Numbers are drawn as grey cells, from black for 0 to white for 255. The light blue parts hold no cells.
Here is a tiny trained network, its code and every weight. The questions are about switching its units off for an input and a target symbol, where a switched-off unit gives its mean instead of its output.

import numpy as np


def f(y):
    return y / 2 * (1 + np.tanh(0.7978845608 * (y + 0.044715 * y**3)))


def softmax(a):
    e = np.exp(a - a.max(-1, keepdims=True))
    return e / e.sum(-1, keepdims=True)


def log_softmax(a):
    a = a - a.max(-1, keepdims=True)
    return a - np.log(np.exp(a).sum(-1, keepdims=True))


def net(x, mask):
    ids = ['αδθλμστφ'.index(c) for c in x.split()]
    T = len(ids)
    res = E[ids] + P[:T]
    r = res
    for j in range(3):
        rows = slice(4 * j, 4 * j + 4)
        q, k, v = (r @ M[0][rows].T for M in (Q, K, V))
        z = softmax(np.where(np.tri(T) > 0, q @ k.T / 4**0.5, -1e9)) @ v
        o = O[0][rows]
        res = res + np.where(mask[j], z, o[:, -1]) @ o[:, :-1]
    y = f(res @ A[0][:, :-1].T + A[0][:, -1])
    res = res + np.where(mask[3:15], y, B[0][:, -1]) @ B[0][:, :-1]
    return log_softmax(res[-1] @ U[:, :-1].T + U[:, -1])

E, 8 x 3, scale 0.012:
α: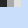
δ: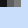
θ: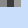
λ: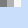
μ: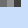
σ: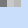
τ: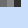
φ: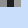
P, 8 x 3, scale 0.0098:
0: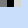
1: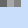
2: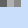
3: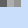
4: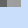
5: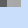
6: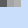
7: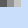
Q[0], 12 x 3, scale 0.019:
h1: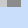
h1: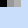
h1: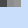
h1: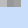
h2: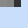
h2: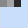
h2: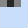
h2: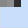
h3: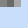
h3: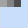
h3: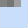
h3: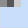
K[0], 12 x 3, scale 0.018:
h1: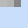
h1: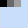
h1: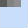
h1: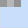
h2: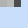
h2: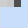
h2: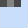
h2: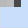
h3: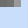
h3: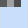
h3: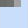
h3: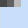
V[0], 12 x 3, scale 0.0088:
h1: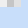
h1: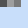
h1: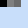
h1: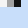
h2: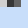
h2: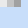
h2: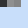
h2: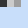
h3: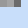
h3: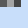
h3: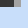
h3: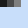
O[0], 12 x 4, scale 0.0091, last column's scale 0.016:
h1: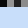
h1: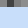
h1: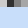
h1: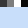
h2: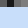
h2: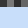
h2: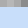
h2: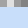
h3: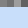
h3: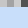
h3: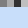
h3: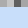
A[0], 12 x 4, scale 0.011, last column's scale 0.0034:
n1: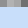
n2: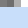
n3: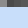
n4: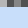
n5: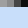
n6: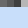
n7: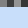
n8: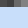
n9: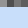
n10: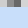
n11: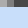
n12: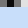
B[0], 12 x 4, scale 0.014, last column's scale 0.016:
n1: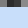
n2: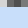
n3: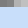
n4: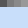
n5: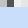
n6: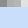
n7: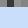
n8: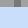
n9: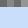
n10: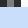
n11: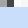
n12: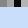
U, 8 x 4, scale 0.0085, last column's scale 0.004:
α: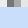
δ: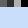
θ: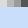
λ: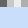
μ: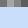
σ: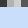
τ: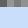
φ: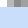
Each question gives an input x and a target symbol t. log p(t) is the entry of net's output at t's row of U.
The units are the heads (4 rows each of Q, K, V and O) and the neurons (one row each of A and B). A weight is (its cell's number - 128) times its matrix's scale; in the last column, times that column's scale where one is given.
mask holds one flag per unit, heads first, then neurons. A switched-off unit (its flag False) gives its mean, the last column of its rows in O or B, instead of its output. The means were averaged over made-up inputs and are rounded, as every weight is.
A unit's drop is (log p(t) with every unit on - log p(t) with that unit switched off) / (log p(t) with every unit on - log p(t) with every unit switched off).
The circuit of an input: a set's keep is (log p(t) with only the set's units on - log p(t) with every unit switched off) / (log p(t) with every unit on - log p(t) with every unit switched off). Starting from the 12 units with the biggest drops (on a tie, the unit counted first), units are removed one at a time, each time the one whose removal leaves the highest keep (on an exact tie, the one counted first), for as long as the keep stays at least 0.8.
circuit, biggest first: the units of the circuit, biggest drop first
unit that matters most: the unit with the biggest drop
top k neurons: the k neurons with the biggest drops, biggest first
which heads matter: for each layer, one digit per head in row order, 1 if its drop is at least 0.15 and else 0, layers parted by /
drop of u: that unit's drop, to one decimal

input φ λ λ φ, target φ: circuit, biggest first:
(h2 n12 n8)
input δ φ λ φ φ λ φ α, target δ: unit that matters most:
n10
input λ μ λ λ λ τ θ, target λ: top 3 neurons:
(n12 n6 n1)
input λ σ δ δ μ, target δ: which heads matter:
101
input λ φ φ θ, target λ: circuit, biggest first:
(h1 n12)
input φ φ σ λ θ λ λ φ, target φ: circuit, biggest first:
(n12 h2 n8)
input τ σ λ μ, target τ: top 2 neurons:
(n5 n11)
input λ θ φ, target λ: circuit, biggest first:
(h1 n12)
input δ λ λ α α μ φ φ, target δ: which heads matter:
110
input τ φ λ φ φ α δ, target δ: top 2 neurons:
(n10 n6)
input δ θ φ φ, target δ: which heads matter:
110
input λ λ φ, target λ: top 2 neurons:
(n6 n12)
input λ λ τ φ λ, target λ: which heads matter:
101
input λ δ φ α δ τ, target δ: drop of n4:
0.2
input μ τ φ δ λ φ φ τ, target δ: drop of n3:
0.0
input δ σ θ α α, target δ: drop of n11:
0.1
